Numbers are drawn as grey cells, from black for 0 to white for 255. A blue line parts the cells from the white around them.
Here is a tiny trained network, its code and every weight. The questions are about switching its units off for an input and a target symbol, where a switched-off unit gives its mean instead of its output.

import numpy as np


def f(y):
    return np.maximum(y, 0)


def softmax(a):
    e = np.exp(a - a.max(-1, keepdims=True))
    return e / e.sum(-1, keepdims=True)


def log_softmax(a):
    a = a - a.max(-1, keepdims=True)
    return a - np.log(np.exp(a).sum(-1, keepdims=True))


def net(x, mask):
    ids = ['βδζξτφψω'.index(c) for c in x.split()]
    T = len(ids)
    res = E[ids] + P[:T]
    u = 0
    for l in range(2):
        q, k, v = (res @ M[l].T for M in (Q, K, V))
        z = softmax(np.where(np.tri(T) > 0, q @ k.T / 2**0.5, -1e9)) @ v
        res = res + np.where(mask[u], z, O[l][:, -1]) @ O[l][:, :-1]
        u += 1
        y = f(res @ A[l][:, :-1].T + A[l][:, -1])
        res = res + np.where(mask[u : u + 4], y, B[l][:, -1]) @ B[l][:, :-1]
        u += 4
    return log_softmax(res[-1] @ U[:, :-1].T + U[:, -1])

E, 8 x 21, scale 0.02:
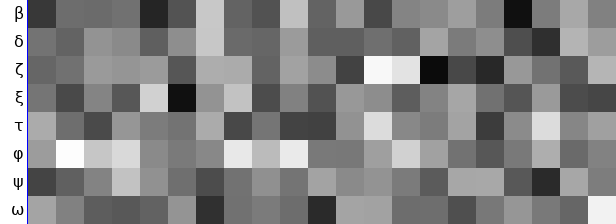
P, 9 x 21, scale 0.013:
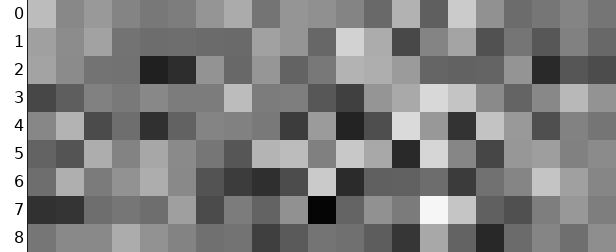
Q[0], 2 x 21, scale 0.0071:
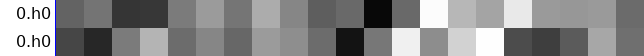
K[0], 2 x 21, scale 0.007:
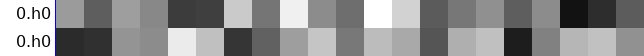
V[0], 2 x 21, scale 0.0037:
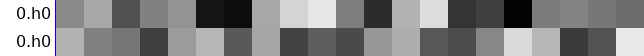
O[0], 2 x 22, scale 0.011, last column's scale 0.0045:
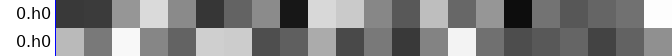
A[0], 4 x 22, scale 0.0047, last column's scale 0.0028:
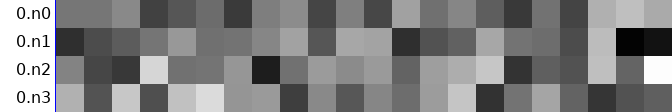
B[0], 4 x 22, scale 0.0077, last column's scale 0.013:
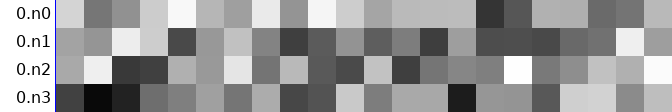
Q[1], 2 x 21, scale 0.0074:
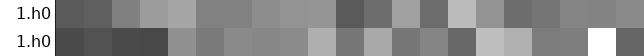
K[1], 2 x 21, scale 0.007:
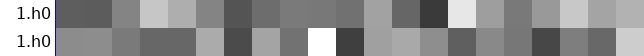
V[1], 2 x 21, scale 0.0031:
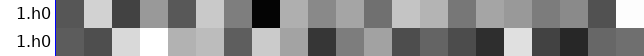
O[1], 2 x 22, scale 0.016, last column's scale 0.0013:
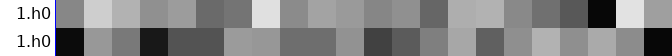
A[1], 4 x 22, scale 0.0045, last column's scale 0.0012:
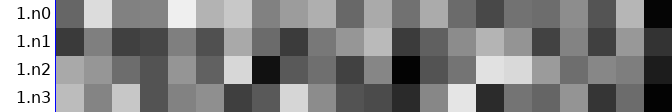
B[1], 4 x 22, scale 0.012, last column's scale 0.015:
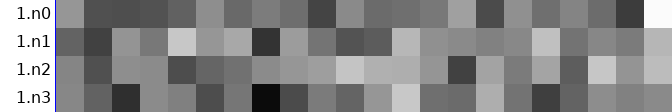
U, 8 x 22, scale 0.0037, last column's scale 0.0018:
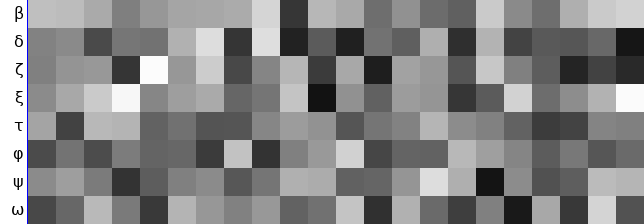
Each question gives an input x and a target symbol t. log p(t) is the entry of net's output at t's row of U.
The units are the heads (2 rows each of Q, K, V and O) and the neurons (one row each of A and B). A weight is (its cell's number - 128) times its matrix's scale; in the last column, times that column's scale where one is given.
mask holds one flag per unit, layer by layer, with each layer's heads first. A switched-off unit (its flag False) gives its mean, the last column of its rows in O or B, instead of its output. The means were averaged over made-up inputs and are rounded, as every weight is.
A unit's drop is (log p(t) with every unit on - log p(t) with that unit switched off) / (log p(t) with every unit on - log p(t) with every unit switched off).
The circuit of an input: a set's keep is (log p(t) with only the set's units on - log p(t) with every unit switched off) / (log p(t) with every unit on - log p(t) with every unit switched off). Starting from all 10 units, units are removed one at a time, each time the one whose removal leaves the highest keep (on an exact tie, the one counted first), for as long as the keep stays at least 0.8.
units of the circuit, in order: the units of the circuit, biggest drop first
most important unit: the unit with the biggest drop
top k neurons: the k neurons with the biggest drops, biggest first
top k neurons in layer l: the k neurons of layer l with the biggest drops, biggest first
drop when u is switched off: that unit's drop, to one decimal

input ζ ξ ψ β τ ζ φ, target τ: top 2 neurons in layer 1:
(1.n0; 1.n3)
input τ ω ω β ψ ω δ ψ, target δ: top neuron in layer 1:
(1.n0)
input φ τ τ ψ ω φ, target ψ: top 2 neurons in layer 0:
(0.n2; 0.n3)
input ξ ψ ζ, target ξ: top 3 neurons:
(0.n2; 1.n0; 0.n0)
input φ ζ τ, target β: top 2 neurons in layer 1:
(1.n2; 1.n1)
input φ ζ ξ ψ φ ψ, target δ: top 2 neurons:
(0.n1; 0.n3)
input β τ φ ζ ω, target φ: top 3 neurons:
(0.n0; 1.n0; 1.n1)
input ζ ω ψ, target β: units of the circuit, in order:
(0.n2; 1.n2; 0.h0)
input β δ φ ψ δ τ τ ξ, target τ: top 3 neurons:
(0.n2; 0.n3; 0.n1)
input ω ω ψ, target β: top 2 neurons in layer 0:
(0.n2; 0.n3)
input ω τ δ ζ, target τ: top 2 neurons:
(0.n2; 1.n0)
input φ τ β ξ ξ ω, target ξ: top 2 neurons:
(0.n2; 0.n3)
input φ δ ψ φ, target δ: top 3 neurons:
(1.n2; 0.n3; 1.n3)
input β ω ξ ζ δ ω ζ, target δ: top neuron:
(1.n2)
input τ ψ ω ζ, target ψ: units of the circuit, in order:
(0.n2; 1.h0; 0.n1)
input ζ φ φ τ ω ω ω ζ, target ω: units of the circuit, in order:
(0.n3; 0.h0)
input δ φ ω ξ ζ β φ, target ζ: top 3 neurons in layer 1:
(1.n0; 1.n2; 1.n1)
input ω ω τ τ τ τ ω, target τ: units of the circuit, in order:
(0.n2; 1.h0)
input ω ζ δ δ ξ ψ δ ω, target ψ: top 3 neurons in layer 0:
(0.n2; 0.n3; 0.n0)
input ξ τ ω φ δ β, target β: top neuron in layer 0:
(0.n2)
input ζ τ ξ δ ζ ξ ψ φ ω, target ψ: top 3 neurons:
(0.n2; 0.n3; 0.n1)
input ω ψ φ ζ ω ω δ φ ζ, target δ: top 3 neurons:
(1.n0; 1.n2; 0.n3)
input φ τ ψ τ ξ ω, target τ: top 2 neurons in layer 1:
(1.n3; 1.n0)
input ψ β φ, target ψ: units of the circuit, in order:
(0.n2; 1.h0)
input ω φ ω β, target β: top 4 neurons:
(0.n2; 1.n2; 1.n1; 0.n1)
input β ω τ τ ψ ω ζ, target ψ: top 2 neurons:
(0.n2; 0.n3)
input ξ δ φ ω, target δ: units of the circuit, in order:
(0.h0)
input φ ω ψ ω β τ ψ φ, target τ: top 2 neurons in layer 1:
(1.n3; 1.n0)
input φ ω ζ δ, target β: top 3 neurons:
(1.n2; 0.n2; 0.n3)
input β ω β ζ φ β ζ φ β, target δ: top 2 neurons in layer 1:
(1.n1; 1.n0)
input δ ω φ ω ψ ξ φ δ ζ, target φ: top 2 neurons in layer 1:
(1.n0; 1.n1)
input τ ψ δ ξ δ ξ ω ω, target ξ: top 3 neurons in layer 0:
(0.n2; 0.n3; 0.n0)
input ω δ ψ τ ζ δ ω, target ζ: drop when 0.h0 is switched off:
1.0
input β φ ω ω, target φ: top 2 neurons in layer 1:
(1.n1; 1.n0)
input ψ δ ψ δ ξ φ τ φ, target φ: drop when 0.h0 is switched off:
0.7
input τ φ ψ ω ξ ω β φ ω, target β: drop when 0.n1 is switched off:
0.0
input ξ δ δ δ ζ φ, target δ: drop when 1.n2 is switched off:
0.1
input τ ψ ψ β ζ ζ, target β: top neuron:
(1.n1)
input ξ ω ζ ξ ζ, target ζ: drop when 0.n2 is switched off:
1.5
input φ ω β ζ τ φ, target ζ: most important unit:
0.n2
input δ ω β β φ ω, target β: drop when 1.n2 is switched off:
-0.1
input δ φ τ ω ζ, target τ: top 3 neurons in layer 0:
(0.n2; 0.n3; 0.n0)
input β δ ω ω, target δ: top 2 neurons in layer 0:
(0.n3; 0.n0)
